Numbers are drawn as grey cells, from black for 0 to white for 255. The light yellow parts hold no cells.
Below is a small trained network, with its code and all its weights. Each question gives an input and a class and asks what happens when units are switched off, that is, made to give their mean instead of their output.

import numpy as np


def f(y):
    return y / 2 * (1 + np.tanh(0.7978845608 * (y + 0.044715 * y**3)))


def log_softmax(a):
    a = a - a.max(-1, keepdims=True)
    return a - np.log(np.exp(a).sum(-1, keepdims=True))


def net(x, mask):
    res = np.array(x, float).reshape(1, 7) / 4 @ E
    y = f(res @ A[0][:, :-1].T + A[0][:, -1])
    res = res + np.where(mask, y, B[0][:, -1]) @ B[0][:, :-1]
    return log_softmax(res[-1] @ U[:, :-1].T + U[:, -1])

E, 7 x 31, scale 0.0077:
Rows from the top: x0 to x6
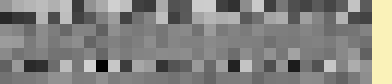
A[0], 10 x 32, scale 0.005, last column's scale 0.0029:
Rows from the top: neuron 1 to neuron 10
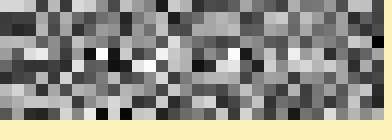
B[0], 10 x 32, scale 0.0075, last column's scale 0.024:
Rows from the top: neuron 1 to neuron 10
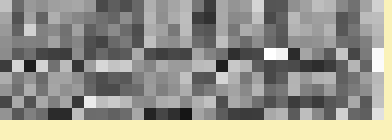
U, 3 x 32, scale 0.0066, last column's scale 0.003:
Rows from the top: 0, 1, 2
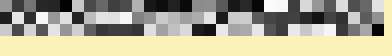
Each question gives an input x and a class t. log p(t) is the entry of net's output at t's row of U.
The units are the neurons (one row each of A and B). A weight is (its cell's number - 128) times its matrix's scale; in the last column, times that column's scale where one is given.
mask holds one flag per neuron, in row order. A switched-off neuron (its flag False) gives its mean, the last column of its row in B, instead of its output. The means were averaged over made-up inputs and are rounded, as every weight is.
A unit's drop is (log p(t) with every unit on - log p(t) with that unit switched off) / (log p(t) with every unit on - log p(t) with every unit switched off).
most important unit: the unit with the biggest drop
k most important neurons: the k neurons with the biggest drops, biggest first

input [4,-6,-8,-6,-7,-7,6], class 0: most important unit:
neuron 5
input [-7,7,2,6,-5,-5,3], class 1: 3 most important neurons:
neuron 6; neuron 1; neuron 10
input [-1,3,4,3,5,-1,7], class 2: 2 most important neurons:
neuron 10; neuron 6
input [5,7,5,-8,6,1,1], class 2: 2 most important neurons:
neuron 6; neuron 7
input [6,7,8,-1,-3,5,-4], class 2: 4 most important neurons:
neuron 6; neuron 7; neuron 5; neuron 3
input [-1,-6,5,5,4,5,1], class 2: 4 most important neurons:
neuron 5; neuron 1; neuron 8; neuron 4
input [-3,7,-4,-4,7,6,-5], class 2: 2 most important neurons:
neuron 5; neuron 2
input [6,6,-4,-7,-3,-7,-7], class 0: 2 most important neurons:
neuron 5; neuron 6
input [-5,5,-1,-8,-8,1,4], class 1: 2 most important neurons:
neuron 6; neuron 1
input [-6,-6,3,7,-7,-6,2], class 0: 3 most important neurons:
neuron 5; neuron 9; neuron 2
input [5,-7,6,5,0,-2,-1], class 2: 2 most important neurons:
neuron 6; neuron 1
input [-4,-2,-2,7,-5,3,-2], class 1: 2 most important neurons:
neuron 5; neuron 6
